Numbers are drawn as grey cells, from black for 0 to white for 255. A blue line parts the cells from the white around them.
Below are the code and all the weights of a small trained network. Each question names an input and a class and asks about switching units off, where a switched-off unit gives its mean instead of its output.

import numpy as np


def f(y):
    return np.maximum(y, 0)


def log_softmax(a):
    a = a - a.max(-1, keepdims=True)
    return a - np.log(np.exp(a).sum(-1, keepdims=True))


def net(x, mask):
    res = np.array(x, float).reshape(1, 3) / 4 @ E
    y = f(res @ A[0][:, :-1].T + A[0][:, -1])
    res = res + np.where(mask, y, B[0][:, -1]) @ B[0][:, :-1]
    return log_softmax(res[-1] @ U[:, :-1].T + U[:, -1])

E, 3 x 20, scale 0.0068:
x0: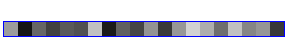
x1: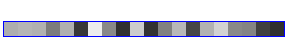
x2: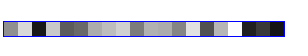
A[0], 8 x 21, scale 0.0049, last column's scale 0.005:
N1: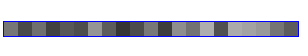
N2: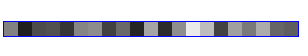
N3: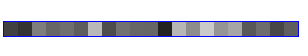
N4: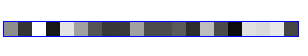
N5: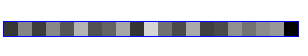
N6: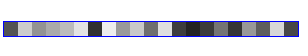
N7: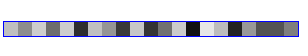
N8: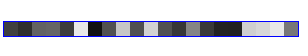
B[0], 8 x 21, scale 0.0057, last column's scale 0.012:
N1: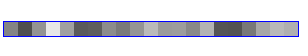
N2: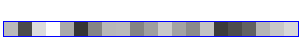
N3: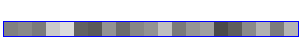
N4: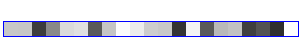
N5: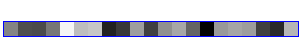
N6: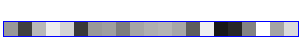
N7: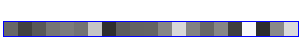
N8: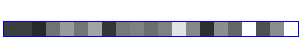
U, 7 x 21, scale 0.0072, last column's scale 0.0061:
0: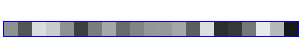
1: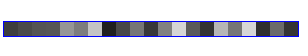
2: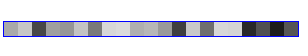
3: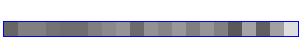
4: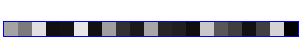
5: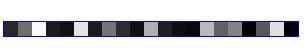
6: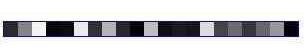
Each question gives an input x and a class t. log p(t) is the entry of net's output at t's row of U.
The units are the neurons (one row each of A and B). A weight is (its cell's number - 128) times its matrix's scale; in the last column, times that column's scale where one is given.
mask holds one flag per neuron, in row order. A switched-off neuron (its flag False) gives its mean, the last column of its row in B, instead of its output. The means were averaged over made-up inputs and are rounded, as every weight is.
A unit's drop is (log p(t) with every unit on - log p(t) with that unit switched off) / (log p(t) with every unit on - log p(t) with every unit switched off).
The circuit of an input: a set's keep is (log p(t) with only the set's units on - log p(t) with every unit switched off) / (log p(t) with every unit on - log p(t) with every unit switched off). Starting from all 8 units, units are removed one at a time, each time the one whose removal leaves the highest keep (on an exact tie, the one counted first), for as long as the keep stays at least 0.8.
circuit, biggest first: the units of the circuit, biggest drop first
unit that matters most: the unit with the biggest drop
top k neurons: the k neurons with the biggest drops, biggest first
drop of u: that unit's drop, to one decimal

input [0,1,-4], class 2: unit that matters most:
N4
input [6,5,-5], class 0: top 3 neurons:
[N1; N8; N3]
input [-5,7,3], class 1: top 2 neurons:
[N7; N2]
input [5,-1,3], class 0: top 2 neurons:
[N4; N2]
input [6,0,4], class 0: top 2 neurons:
[N4; N2]
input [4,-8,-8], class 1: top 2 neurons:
[N8; N5]
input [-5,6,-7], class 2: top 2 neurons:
[N4; N8]
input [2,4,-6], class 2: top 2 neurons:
[N4; N8]
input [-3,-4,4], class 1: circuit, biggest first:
[N4; N2]
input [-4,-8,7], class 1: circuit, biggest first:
[N4; N5]
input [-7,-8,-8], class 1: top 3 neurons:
[N8; N2; N5]
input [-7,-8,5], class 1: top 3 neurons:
[N5; N8; N2]
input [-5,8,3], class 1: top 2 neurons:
[N7; N2]
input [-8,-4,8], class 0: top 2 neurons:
[N6; N4]
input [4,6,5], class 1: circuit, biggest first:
[N4]
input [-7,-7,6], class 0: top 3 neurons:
[N6; N4; N7]
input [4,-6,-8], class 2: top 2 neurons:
[N4; N7]
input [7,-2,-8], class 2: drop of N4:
1.8
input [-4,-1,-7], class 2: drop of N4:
1.5
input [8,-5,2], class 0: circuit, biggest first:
[N2]
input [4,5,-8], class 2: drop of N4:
1.4
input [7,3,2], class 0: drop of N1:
0.0
